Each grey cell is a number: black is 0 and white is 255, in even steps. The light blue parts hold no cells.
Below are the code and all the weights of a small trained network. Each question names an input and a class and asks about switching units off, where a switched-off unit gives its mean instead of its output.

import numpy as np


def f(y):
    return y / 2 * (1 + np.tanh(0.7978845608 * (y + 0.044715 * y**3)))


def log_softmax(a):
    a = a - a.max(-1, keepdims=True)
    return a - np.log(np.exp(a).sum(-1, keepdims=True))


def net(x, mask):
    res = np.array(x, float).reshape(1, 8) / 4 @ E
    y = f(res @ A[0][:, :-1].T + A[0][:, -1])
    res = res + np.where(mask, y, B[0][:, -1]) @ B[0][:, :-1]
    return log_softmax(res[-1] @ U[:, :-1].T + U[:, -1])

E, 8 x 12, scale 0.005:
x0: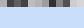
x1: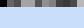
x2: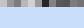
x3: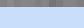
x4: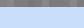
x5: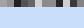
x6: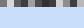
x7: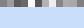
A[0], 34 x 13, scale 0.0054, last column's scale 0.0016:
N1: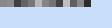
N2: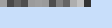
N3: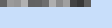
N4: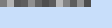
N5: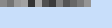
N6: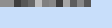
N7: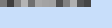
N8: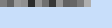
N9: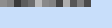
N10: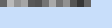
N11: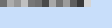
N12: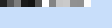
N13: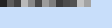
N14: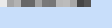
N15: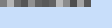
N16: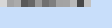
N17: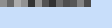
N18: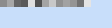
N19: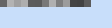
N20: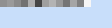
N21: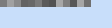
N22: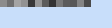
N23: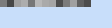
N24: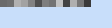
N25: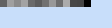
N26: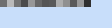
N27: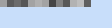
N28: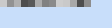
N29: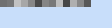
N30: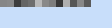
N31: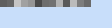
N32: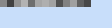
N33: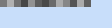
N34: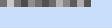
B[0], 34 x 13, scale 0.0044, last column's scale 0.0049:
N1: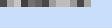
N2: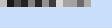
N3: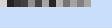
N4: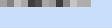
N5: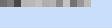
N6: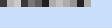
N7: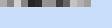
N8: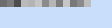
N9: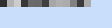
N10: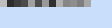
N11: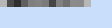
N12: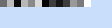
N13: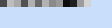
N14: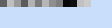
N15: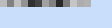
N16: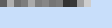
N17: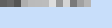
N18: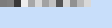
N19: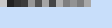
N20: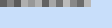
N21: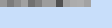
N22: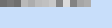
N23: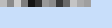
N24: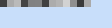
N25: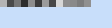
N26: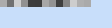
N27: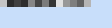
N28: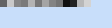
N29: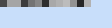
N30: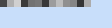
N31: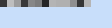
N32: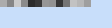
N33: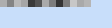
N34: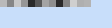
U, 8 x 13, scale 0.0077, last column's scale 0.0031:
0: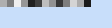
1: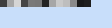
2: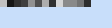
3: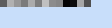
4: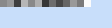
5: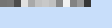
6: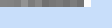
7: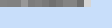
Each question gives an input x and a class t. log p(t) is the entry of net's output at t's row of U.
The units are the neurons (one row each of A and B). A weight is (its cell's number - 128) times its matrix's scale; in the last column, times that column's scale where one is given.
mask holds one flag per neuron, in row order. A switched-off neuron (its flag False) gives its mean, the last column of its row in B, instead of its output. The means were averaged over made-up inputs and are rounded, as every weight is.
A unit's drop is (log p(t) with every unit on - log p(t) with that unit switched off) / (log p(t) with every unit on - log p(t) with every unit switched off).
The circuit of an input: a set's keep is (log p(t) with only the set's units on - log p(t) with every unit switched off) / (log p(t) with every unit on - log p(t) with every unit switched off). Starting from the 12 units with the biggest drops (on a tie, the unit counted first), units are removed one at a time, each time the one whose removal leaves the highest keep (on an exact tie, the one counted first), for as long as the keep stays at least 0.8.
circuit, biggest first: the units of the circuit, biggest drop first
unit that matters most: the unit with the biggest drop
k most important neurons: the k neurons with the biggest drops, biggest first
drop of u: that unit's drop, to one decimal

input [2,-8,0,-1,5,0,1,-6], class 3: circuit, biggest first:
[N14, N28]
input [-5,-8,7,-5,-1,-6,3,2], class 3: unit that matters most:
N14
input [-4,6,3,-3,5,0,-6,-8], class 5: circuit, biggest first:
[N17, N5]
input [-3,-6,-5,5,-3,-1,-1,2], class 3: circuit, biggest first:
[N28, N14, N16]
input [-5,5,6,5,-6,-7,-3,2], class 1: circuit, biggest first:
[N31, N29]
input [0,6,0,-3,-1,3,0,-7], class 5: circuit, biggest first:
[N17, N22, N5]
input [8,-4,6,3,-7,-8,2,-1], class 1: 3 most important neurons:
[N31, N29, N24]
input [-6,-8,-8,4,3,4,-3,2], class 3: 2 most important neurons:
[N28, N14]
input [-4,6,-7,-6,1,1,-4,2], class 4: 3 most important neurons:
[N12, N14, N28]
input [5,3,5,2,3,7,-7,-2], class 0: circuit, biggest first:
[N23, N7]
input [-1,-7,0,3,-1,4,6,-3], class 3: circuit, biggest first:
[N14, N28]
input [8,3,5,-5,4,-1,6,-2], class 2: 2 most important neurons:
[N27, N2]
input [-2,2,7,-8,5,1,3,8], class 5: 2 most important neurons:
[N18, N12]
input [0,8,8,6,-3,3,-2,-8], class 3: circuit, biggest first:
[N13]
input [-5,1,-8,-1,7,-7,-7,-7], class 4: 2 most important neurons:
[N12, N8]
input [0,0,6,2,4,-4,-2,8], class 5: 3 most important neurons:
[N18, N12, N20]
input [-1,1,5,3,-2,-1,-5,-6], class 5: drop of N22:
0.2
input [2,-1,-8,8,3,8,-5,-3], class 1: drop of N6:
0.2
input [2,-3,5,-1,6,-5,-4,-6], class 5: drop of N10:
0.0
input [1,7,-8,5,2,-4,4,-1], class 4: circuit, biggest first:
[N12]
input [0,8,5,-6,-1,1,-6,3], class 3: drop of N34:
0.1
